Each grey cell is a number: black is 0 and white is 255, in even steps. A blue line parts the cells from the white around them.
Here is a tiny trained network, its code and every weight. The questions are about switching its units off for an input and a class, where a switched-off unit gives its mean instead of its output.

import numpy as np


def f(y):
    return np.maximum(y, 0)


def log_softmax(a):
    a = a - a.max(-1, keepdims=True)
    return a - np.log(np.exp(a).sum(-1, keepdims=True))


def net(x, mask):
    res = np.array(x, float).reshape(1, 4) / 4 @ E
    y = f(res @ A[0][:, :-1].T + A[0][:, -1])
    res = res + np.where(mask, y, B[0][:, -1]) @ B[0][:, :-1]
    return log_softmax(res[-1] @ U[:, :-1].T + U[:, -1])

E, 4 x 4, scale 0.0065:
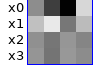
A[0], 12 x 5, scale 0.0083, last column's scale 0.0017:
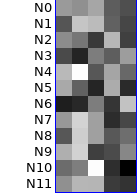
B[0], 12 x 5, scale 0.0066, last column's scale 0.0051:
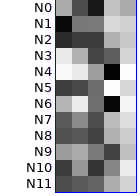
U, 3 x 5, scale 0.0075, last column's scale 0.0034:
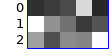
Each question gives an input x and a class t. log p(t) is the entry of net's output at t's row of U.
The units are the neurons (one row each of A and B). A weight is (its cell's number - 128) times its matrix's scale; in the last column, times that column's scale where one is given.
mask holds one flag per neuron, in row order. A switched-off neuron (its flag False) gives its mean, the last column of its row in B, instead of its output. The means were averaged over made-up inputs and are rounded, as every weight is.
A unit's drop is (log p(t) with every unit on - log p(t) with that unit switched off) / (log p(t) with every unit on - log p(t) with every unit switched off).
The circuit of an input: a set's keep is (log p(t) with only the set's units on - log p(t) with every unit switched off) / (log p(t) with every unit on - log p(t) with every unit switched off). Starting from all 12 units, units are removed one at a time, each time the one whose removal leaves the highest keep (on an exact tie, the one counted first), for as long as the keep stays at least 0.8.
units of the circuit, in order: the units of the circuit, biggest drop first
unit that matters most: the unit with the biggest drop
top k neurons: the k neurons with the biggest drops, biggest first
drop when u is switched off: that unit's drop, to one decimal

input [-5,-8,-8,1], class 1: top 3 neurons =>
[N6, N3, N5]
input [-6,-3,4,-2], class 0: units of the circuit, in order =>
[N4, N10]
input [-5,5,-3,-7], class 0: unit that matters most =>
N1
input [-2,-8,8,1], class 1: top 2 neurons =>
[N6, N3]
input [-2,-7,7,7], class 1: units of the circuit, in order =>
[N6, N3]
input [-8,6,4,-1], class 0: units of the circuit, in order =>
[N1, N7]
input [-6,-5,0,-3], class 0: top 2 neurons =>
[N4, N10]
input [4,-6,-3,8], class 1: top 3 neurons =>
[N6, N3, N1]
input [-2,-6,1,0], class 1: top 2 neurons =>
[N6, N3]
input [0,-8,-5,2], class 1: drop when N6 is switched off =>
0.2
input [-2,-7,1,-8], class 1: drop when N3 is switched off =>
0.1
